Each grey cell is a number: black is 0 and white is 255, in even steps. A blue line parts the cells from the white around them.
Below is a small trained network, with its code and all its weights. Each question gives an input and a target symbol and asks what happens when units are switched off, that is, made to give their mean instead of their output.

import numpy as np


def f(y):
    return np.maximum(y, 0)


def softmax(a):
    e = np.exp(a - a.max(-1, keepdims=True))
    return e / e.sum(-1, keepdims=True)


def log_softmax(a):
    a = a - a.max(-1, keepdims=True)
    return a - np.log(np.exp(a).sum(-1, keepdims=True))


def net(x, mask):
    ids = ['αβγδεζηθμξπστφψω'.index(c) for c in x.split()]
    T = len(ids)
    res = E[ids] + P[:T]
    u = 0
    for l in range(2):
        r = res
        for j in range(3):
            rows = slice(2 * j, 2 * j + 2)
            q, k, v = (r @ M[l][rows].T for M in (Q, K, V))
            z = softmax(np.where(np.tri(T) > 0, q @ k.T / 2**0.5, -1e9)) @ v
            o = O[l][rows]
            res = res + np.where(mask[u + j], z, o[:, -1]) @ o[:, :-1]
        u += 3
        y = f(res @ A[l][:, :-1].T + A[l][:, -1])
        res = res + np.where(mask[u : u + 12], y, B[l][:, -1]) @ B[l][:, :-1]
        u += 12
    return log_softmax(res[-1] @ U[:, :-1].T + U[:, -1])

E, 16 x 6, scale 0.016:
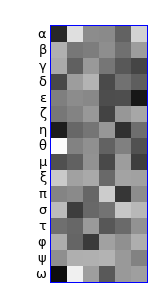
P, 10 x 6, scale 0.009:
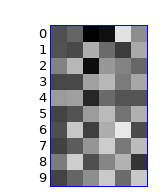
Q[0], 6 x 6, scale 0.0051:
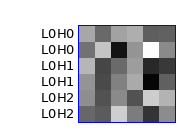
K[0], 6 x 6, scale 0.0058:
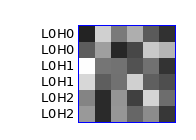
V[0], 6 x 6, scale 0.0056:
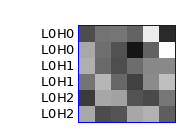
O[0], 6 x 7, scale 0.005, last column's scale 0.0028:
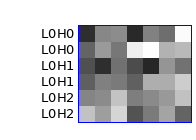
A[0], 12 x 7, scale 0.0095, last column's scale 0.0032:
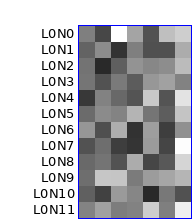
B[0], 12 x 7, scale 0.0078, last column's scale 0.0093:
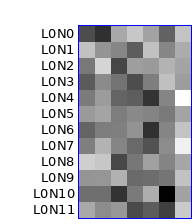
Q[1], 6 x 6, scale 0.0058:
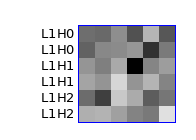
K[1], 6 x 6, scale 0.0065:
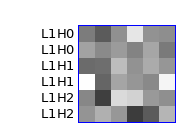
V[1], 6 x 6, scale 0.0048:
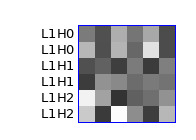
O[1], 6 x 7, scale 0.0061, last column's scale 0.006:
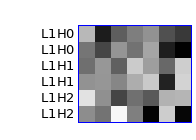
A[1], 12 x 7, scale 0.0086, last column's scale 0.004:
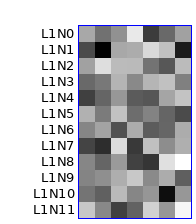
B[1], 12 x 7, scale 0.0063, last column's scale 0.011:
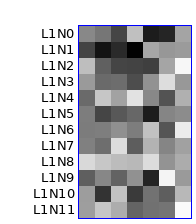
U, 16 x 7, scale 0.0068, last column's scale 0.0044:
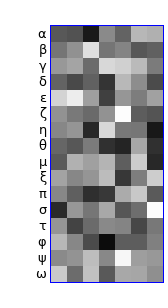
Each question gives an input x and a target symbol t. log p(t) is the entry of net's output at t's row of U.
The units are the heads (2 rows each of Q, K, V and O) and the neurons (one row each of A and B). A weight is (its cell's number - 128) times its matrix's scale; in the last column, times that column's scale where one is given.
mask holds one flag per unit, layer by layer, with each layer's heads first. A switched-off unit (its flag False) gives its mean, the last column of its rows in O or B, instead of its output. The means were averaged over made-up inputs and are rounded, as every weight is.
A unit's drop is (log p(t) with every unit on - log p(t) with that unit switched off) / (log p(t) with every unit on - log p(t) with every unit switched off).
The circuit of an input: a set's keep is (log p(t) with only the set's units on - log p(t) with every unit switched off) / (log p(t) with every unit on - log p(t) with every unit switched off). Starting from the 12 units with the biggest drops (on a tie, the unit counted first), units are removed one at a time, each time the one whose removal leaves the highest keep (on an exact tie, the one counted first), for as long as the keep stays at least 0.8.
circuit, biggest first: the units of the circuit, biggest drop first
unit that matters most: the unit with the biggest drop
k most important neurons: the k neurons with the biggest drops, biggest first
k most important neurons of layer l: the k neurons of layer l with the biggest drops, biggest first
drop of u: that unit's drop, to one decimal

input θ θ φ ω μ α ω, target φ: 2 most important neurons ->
(L1N2; L0N11)
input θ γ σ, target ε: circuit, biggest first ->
(L1N11; L0N0; L1H2)
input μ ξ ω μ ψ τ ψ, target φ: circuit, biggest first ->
(L0N11; L1N2; L1N8)
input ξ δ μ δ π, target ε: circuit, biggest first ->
(L1N11; L0N8; L0N1)
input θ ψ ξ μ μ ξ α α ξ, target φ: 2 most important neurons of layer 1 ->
(L1N5; L1N2)
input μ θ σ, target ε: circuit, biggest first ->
(L1N11; L0N0; L0N2)
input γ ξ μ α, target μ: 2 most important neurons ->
(L1N9; L0N10)
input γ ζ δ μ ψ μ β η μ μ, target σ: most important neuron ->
(L1N2)
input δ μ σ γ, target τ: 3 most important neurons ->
(L0N10; L0N0; L1N10)
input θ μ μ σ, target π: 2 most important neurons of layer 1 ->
(L1N1; L1N3)
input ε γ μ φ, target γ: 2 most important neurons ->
(L0N2; L0N4)
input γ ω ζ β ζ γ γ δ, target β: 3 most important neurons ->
(L0N0; L1N7; L1N10)
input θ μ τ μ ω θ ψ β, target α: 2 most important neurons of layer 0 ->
(L0N0; L0N4)
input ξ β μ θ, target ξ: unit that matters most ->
L1H2
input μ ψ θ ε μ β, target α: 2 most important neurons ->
(L0N0; L1N1)
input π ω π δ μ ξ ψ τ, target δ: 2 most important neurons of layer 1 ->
(L1N1; L1N7)
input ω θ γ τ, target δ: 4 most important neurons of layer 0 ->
(L0N0; L0N4; L0N7; L0N10)
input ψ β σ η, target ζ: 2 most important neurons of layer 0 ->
(L0N10; L0N8)
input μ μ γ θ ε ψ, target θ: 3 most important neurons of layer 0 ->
(L0N0; L0N4; L0N7)
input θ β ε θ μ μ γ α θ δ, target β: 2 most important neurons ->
(L0N0; L1N7)
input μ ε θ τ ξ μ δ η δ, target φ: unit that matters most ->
L1N2
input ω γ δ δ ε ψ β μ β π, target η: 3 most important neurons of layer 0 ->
(L0N8; L0N0; L0N10)
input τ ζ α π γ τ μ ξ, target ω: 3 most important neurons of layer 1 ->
(L1N7; L1N8; L1N3)
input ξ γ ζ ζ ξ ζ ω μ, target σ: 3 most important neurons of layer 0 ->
(L0N1; L0N2; L0N4)
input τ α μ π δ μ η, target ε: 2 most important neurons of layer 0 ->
(L0N8; L0N1)
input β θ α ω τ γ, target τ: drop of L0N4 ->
0.2
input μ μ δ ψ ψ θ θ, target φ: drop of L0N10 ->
-0.1
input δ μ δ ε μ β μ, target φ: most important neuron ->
(L0N11)
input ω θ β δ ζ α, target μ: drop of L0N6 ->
-0.1
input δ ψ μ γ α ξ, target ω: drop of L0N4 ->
0.2
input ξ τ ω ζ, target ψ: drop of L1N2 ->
0.2
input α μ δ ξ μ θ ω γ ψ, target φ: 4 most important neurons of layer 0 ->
(L0N11; L0N2; L0N9; L0N8)
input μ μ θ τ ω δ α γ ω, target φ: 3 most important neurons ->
(L1N2; L0N11; L1N8)
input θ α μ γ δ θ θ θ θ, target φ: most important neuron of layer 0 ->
(L0N2)
